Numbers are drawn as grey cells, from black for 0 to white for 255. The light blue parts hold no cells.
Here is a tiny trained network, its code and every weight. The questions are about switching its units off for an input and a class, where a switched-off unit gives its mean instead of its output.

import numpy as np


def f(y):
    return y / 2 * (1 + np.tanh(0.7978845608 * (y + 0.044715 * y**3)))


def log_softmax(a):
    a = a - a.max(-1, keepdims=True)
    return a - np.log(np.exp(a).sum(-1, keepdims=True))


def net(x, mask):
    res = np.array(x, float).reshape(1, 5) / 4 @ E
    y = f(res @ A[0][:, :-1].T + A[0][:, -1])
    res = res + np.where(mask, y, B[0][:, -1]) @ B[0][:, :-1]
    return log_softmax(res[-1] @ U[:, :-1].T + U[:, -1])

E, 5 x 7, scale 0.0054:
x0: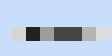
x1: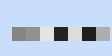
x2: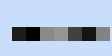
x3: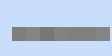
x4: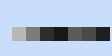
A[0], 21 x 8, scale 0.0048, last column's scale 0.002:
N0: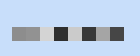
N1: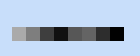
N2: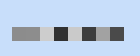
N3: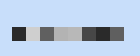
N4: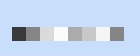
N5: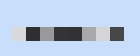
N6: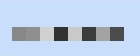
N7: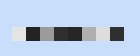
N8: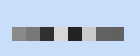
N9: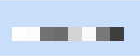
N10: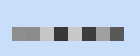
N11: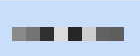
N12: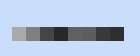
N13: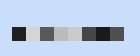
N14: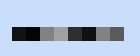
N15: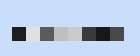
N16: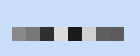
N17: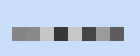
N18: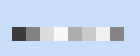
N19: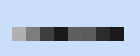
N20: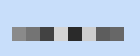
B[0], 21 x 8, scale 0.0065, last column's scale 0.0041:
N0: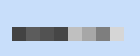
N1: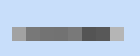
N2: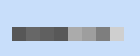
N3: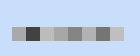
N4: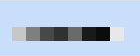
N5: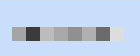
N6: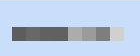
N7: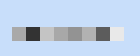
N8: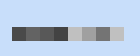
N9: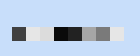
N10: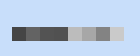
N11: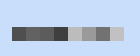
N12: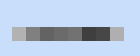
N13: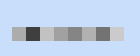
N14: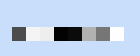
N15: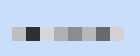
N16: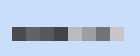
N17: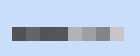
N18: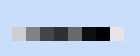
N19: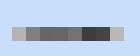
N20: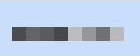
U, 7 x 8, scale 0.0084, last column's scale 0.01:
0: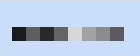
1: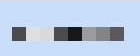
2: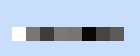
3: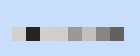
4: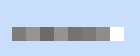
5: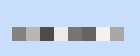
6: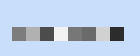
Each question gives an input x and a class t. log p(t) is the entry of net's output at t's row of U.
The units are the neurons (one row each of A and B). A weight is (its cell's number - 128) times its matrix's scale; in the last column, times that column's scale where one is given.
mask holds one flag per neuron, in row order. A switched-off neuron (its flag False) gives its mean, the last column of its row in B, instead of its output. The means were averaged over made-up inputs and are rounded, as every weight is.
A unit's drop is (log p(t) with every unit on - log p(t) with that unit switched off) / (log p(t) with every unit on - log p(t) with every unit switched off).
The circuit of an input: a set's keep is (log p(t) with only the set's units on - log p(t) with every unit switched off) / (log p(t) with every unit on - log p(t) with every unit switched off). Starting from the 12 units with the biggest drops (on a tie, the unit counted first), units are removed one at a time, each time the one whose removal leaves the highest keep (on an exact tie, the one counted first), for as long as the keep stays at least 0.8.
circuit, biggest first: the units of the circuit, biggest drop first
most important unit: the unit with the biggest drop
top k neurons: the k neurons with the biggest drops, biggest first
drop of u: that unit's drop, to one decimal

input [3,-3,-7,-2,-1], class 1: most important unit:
N9
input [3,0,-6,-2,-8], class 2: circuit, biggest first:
(N18; N4)
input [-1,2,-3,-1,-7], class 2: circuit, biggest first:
(N18; N4)
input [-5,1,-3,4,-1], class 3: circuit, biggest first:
(N15; N13; N3)
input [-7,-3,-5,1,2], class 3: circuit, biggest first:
(N15; N13)
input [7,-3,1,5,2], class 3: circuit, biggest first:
(N7; N5)
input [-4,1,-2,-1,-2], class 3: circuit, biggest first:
(N14; N15; N13)
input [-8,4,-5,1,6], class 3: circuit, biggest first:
(N15; N13)
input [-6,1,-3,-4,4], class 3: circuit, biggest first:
(N15; N13; N3)
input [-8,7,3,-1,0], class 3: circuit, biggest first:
(N15; N13)
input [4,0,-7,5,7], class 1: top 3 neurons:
(N9; N18; N4)
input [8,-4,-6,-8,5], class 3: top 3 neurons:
(N7; N5; N14)
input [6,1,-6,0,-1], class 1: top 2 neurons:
(N9; N15)
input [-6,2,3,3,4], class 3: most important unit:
N15
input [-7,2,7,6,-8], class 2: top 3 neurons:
(N18; N4; N9)
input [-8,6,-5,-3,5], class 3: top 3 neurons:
(N15; N13; N3)
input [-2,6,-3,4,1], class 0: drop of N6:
0.1
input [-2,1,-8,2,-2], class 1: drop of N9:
1.0
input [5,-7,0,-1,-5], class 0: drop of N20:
0.2
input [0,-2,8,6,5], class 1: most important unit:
N14
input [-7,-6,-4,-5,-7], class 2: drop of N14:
0.1
